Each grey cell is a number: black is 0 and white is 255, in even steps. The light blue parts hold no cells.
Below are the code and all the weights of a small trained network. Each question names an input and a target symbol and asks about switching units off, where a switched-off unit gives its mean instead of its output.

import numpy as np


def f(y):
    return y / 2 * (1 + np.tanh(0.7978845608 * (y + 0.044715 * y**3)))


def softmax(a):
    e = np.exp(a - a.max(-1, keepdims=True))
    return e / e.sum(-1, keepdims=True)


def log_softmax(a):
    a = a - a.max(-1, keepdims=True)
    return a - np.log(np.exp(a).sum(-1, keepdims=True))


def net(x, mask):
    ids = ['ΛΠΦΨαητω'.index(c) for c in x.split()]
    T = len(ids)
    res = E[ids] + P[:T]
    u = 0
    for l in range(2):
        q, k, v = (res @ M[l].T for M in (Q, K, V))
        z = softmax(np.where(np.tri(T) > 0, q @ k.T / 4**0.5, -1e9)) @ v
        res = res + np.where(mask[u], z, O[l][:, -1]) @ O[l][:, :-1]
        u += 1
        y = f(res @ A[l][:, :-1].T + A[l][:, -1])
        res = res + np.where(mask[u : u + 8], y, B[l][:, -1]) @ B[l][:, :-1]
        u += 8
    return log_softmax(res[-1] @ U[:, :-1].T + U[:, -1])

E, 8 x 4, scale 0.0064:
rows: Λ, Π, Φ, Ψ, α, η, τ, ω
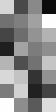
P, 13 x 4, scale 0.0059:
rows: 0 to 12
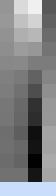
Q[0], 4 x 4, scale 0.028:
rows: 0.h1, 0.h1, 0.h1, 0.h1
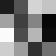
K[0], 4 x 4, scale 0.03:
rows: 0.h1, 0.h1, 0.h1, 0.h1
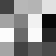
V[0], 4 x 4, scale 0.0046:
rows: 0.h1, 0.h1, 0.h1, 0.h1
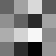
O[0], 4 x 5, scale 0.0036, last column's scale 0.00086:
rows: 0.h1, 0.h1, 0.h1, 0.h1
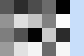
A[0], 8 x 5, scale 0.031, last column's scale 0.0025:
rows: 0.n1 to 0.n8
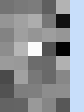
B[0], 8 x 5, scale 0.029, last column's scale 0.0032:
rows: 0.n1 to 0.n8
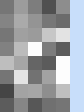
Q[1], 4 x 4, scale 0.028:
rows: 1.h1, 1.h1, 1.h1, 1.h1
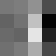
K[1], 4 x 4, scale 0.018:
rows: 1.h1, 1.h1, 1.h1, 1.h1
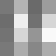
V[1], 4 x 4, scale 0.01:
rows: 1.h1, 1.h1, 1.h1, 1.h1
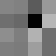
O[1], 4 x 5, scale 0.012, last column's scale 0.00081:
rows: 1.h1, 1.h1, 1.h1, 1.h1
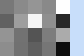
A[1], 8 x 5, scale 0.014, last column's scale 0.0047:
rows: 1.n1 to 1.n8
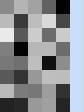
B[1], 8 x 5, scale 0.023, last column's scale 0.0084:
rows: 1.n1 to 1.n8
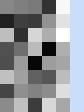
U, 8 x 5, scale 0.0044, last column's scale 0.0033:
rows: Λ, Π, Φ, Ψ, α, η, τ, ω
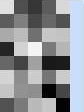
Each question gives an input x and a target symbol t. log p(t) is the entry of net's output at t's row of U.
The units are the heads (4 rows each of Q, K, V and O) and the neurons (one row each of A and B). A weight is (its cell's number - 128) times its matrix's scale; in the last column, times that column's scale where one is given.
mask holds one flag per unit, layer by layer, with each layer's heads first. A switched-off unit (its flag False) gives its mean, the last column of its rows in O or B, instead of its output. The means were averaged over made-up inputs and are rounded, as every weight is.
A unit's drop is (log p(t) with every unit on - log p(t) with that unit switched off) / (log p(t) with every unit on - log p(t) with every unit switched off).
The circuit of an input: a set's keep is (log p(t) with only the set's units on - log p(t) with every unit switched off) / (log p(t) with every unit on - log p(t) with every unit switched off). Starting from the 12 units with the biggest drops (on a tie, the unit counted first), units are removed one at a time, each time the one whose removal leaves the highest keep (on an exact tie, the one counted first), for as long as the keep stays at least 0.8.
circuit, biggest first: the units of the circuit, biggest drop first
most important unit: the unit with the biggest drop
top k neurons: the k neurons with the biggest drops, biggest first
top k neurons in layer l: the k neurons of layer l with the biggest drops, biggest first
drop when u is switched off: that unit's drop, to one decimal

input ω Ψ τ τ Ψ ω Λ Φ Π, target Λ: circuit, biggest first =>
1.h1, 0.n4, 0.h1
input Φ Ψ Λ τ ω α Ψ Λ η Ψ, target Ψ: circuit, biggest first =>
0.n7, 1.h1
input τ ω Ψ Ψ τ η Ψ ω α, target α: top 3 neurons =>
0.n6, 1.n4, 1.n2
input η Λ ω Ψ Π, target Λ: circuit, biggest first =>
0.h1, 1.h1, 0.n4
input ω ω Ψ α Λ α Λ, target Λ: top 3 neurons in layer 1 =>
1.n5, 1.n3, 1.n7
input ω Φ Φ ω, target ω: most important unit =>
1.n2
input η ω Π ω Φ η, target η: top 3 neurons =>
0.n5, 1.n3, 0.n6
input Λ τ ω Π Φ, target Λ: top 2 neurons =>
0.n4, 0.n6
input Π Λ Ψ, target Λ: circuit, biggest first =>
1.h1, 0.n4
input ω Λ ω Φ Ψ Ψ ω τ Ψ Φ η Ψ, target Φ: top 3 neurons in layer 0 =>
0.n6, 0.n4, 0.n7
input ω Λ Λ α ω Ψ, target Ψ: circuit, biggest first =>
0.n7, 0.n6
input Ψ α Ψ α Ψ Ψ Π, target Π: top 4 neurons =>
1.n2, 1.n8, 1.n4, 0.n6
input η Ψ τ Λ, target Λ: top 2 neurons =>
1.n5, 1.n3
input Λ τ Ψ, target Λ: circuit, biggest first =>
1.h1
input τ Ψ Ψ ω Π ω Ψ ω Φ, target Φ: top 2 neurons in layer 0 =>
0.n5, 0.n7
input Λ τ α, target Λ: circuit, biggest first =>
1.h1, 0.n4
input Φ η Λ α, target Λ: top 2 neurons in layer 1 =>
1.n2, 1.n4
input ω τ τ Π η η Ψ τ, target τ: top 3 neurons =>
1.n1, 0.n5, 0.n6
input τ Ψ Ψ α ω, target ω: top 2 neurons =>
0.n6, 1.n2
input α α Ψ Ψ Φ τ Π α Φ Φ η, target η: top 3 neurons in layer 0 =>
0.n5, 0.n6, 0.n7
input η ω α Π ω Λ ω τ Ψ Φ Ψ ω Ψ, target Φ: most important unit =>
1.h1
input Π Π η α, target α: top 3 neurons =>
1.n4, 0.n6, 1.n2
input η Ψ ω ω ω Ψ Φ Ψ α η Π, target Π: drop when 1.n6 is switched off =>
0.3
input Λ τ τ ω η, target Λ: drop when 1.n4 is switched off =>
0.1
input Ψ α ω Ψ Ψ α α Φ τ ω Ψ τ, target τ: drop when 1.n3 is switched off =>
0.0
